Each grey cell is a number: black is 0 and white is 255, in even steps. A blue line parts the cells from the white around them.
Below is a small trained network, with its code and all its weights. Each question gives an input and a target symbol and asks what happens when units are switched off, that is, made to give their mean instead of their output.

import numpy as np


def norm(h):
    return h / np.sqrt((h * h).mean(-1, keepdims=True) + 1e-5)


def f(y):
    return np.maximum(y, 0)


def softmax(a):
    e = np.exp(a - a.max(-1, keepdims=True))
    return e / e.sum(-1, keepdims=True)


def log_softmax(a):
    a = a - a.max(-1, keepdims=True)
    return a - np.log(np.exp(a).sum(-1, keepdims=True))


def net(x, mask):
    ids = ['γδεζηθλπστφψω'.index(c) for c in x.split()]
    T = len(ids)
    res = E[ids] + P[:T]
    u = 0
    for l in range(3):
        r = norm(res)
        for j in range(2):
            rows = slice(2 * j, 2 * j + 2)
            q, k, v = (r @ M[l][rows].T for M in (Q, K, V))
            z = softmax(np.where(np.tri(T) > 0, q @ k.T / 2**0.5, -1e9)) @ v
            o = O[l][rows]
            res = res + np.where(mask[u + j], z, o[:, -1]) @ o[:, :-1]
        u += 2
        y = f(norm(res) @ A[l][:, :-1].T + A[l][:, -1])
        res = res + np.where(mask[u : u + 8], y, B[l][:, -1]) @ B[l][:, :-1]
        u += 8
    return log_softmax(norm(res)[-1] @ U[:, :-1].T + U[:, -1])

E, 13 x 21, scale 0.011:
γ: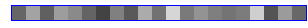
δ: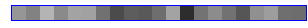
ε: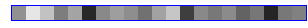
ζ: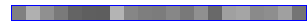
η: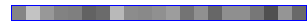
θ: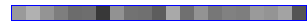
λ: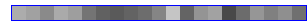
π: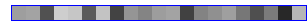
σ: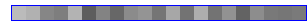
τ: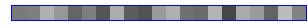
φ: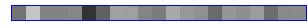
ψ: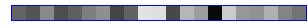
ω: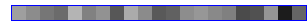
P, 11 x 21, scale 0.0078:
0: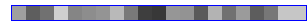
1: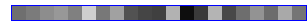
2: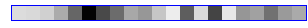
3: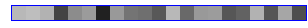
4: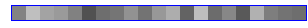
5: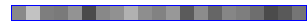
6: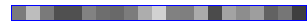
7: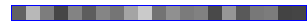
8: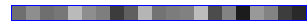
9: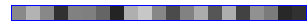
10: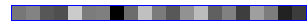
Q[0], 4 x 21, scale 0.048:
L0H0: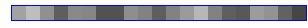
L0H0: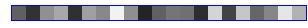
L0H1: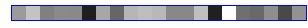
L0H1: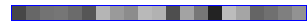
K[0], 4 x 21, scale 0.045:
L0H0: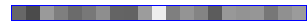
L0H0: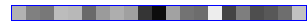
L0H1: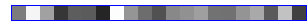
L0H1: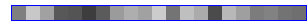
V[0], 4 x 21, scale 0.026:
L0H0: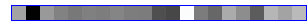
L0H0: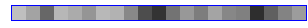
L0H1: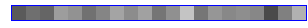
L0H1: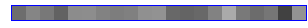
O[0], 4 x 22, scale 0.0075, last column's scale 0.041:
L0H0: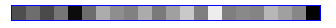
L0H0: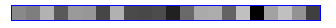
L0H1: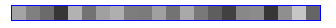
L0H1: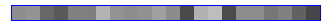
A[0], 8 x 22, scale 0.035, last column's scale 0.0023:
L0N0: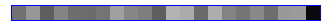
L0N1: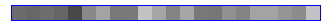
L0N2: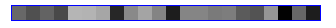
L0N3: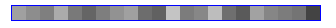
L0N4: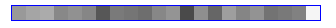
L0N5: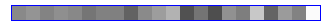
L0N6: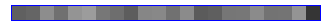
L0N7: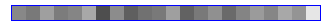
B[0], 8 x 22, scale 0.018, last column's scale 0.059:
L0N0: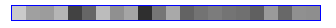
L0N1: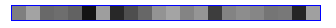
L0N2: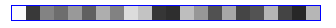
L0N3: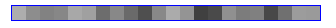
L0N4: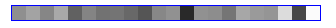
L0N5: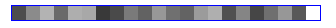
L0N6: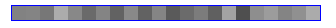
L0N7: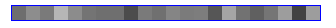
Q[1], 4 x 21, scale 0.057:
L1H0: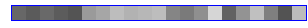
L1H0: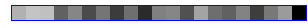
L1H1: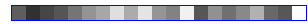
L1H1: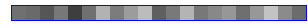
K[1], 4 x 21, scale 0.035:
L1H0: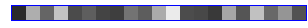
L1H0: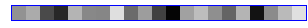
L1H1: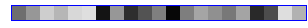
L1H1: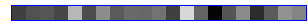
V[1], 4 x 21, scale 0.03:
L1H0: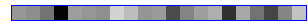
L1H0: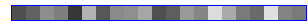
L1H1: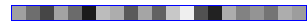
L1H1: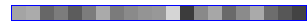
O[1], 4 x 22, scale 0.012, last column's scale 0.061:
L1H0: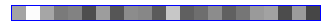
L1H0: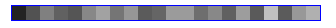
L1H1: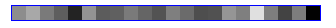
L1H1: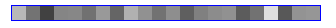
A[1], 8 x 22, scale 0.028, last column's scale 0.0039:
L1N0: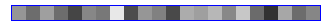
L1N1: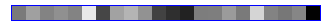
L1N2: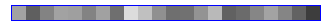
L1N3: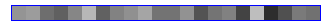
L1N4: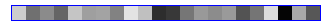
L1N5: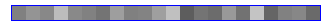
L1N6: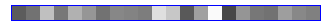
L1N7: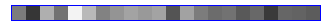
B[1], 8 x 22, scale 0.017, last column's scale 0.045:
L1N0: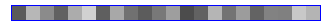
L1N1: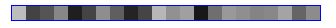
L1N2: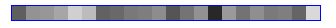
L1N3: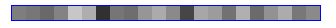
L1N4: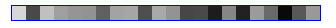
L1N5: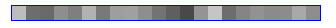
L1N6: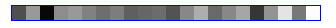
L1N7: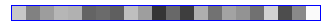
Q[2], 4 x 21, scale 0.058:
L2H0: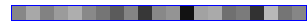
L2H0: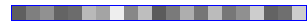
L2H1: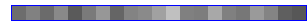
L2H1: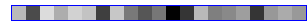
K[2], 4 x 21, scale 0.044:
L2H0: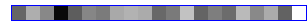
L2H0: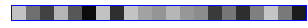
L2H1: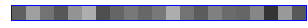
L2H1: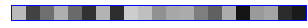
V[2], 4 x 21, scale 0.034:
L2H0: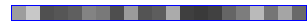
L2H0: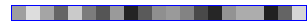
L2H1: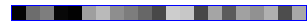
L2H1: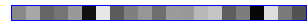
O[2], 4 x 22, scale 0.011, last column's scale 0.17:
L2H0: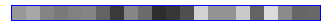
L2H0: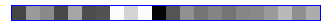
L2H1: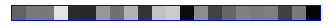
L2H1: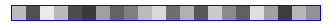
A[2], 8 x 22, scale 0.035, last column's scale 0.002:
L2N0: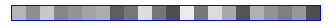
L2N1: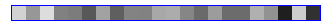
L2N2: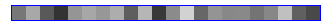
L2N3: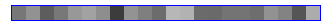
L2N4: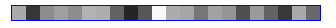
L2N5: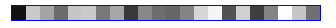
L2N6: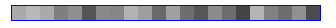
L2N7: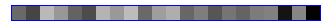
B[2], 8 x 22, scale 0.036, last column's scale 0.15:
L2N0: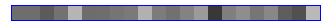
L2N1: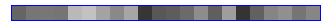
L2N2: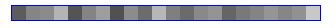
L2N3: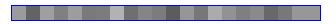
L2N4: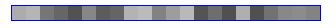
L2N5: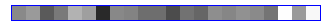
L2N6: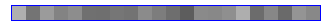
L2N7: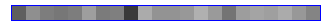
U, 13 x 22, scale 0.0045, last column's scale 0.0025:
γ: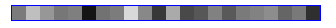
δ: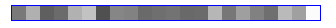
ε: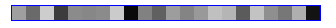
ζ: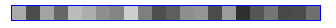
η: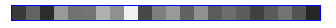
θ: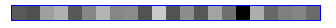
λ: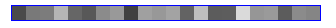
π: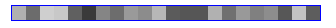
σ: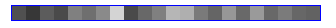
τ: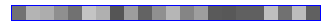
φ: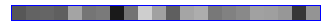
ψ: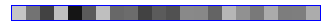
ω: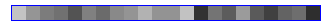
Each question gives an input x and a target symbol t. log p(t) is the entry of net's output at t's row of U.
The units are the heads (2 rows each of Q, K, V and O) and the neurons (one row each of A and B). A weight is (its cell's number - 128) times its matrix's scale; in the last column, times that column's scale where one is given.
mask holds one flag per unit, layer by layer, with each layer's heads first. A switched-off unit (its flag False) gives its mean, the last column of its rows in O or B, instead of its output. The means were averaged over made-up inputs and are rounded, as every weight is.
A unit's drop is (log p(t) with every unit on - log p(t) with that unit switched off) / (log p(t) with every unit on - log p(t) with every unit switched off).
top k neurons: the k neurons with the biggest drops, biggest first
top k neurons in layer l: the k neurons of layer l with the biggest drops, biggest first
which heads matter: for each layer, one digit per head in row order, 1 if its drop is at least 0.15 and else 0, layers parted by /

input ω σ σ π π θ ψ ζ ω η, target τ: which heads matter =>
10 / 10 / 01
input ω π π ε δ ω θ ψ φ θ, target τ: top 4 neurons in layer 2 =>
(L2N5 L2N1 L2N7 L2N4)
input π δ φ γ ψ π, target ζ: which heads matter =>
11 / 11 / 01
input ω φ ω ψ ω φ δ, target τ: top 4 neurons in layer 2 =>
(L2N5 L2N1 L2N7 L2N4)
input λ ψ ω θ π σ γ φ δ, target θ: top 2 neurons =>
(L0N5 L0N1)
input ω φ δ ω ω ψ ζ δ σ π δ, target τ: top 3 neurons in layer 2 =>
(L2N5 L2N1 L2N7)
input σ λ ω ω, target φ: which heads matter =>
10 / 00 / 00
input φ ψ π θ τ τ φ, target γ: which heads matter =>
11 / 01 / 11
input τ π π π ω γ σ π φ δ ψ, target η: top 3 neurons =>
(L0N5 L0N1 L2N5)
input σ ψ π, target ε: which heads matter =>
11 / 01 / 01
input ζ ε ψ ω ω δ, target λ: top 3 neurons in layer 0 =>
(L0N5 L0N1 L0N4)
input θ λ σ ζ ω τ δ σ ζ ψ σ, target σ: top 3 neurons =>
(L0N1 L0N5 L2N5)
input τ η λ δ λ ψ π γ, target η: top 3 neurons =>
(L0N1 L0N5 L2N5)
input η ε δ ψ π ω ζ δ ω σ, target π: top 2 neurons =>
(L0N5 L0N1)
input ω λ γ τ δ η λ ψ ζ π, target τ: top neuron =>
(L2N5)
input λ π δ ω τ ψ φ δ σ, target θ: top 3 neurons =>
(L0N5 L0N1 L2N5)
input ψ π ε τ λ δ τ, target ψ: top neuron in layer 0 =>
(L0N5)
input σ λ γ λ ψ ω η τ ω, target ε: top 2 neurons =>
(L0N5 L0N1)
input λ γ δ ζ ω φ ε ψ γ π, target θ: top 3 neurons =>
(L0N5 L0N1 L2N5)
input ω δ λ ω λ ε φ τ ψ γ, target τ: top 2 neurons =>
(L2N5 L2N1)
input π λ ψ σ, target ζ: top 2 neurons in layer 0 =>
(L0N1 L0N3)
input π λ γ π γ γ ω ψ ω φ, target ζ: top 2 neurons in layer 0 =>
(L0N1 L0N3)
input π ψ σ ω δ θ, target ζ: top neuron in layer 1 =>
(L1N6)
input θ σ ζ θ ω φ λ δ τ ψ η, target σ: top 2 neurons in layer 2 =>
(L2N5 L2N2)
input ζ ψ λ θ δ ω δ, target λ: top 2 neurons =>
(L0N5 L2N5)
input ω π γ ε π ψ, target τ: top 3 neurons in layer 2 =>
(L2N5 L2N1 L2N7)
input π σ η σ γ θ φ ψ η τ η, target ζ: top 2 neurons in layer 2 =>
(L2N1 L2N5)
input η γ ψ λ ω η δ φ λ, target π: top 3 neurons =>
(L0N5 L0N1 L2N5)
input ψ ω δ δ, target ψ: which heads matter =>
10 / 01 / 01
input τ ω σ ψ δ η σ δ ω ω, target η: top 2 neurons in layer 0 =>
(L0N5 L0N1)
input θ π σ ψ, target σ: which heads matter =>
11 / 11 / 01
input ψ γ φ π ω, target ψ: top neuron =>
(L2N5)
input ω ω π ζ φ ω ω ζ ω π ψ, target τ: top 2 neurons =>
(L2N5 L2N1)
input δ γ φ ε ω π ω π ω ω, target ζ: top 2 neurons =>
(L0N2 L2N5)
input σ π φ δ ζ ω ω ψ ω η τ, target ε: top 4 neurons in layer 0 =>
(L0N5 L0N1 L0N4 L0N3)
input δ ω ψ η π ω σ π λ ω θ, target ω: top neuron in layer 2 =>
(L2N4)
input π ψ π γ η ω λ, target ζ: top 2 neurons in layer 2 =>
(L2N1 L2N5)
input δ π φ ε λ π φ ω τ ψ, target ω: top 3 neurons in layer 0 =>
(L0N1 L0N3 L0N5)
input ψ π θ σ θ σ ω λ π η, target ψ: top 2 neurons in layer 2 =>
(L2N5 L2N0)
